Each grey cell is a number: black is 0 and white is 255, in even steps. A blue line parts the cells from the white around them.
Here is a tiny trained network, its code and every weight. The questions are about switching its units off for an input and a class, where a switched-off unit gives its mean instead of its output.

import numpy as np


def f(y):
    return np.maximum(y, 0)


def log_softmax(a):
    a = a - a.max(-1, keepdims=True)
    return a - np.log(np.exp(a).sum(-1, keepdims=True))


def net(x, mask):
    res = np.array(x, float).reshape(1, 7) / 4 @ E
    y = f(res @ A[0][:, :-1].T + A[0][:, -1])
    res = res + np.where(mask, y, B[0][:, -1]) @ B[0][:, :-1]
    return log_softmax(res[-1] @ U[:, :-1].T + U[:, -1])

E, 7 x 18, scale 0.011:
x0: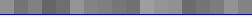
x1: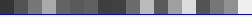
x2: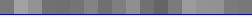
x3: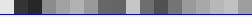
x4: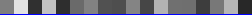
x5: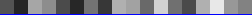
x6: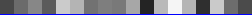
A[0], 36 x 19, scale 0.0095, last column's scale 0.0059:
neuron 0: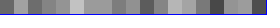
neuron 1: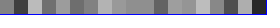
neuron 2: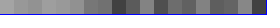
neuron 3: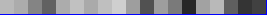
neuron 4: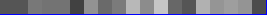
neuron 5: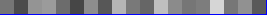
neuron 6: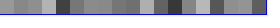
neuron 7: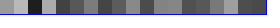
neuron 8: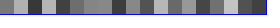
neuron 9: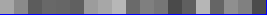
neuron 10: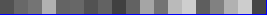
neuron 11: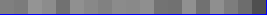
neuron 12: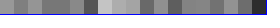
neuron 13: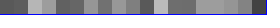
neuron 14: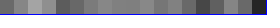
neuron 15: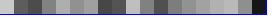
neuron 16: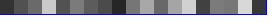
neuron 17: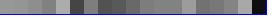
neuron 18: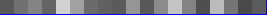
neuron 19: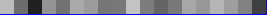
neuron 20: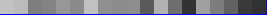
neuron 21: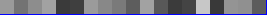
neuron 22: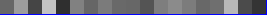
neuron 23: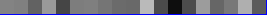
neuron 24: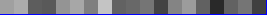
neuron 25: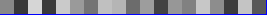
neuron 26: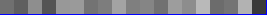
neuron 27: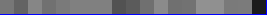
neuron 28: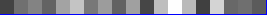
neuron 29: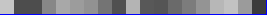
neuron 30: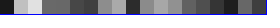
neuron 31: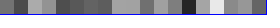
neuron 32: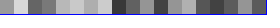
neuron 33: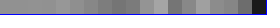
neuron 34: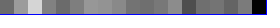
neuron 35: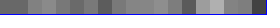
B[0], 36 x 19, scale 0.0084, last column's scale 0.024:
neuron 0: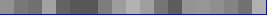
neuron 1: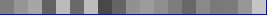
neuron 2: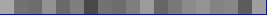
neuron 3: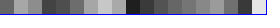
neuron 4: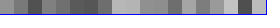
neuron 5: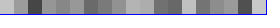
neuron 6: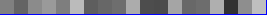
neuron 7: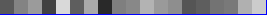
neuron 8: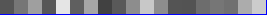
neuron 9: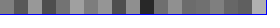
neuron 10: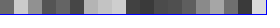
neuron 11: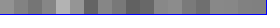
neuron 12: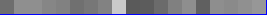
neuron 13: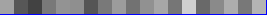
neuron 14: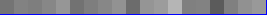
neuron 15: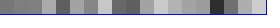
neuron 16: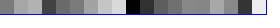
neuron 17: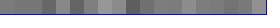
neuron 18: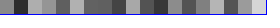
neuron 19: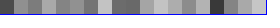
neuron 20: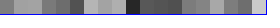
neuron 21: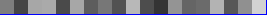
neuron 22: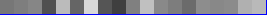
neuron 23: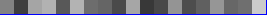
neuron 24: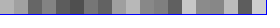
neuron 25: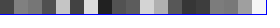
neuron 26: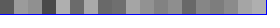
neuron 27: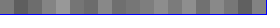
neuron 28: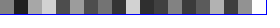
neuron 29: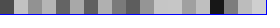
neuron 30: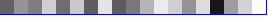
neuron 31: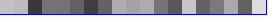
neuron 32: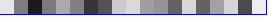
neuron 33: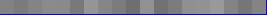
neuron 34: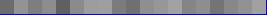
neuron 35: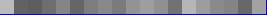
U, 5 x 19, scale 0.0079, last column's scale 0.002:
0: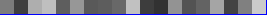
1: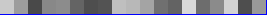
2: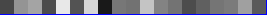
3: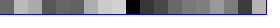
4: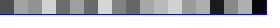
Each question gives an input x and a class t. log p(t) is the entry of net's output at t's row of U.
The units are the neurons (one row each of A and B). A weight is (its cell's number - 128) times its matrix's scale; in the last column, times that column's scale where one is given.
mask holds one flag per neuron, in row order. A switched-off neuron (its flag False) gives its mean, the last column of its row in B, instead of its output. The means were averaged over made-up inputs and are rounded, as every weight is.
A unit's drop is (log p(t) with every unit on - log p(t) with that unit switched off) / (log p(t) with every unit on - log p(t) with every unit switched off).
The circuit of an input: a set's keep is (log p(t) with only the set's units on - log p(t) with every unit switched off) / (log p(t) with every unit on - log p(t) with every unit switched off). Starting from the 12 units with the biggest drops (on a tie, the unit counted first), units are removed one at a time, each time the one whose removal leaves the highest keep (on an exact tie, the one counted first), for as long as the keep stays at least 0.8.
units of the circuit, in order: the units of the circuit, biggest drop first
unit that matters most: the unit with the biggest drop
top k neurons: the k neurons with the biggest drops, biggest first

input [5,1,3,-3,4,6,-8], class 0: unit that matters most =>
neuron 21
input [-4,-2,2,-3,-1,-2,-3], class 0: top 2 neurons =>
(neuron 29; neuron 15)
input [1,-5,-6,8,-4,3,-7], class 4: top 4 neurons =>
(neuron 29; neuron 15; neuron 19; neuron 28)
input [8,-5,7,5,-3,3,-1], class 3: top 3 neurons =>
(neuron 30; neuron 3; neuron 20)
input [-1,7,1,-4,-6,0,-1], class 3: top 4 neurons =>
(neuron 16; neuron 10; neuron 8; neuron 7)
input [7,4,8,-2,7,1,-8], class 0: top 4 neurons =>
(neuron 21; neuron 23; neuron 6; neuron 25)
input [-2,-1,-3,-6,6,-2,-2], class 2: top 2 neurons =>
(neuron 8; neuron 7)
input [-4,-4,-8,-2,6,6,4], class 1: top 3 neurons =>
(neuron 25; neuron 31; neuron 5)
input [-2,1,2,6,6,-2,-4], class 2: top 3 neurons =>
(neuron 7; neuron 30; neuron 8)
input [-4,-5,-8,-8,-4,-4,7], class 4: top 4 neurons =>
(neuron 30; neuron 21; neuron 23; neuron 34)
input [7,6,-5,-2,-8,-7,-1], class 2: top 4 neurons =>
(neuron 25; neuron 1; neuron 31; neuron 26)
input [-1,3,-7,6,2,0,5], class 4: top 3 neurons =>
(neuron 29; neuron 19; neuron 15)
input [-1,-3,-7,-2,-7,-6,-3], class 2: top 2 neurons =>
(neuron 25; neuron 31)
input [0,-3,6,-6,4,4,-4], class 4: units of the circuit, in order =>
(neuron 30)
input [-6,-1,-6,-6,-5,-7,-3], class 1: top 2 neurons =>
(neuron 32; neuron 24)
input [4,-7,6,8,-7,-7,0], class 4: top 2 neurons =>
(neuron 29; neuron 15)
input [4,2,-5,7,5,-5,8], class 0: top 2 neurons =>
(neuron 28; neuron 18)
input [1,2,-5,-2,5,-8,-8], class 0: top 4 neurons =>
(neuron 23; neuron 21; neuron 6; neuron 31)
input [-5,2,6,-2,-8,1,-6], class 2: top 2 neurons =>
(neuron 25; neuron 28)
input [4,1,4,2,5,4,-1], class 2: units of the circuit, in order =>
(neuron 7)
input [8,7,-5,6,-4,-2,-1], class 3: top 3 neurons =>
(neuron 16; neuron 10; neuron 30)
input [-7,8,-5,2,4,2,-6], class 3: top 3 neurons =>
(neuron 16; neuron 10; neuron 28)
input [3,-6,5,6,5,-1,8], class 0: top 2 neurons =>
(neuron 28; neuron 18)
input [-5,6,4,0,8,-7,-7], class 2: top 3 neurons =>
(neuron 8; neuron 7; neuron 22)
